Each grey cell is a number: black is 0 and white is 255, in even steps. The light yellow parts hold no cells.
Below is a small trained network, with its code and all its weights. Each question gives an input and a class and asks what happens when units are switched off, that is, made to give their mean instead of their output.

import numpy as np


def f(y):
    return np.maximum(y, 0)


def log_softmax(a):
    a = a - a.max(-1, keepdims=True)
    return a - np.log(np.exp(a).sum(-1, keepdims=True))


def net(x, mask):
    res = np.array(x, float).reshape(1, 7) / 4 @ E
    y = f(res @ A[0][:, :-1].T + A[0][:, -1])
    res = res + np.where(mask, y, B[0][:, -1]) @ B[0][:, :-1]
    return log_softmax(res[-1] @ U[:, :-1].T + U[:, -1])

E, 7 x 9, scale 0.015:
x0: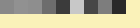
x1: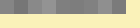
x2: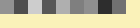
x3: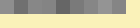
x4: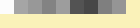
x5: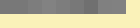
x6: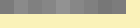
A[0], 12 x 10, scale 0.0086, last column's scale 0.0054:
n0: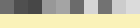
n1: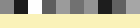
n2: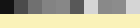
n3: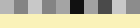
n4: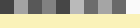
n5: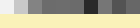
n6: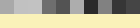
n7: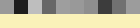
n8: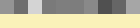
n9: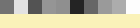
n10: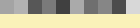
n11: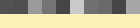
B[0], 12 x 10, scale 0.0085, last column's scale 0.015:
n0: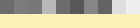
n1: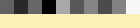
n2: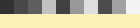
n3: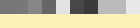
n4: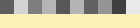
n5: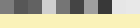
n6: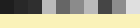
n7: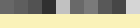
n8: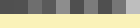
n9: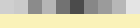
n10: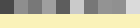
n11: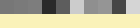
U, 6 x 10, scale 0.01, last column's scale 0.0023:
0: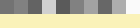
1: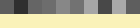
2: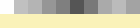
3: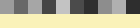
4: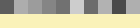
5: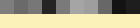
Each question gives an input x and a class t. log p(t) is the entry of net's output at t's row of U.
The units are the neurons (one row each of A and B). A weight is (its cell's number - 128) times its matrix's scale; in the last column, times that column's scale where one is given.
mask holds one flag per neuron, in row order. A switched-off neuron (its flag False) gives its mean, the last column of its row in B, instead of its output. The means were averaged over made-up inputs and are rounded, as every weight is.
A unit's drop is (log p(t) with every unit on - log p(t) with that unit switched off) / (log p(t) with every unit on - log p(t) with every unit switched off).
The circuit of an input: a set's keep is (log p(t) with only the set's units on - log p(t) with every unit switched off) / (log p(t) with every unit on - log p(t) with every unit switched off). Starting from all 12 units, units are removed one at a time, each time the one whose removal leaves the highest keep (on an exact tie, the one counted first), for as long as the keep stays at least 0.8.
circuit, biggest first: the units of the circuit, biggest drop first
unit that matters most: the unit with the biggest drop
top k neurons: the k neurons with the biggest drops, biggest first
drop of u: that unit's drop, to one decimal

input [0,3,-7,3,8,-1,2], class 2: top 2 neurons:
[n9 n2]
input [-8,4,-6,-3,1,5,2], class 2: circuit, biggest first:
[n9 n6]
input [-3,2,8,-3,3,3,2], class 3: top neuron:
[n3]
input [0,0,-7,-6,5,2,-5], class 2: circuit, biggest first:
[n9 n2]
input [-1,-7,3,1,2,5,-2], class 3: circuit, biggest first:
[n2 n6]
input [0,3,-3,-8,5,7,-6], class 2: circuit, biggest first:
[n2 n9]
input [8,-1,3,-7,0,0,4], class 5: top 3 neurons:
[n11 n0 n2]
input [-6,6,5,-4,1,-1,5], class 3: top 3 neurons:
[n3 n6 n5]
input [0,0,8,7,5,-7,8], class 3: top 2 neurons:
[n3 n2]
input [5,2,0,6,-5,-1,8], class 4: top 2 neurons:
[n1 n4]
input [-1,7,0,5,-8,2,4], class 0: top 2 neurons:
[n1 n2]
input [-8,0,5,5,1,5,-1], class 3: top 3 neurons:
[n3 n6 n5]
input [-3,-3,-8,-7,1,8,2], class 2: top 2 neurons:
[n9 n6]
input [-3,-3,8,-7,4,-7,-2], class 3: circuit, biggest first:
[n3]
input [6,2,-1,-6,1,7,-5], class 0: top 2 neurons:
[n6 n5]
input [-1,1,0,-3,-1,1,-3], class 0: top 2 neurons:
[n1 n7]
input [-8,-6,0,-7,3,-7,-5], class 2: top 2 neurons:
[n9 n1]
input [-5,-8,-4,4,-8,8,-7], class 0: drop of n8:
0.0
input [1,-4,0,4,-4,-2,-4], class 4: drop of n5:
0.2
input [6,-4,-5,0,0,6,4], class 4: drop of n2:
0.2
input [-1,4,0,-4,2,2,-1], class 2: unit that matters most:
n1
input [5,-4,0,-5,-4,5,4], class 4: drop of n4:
0.1
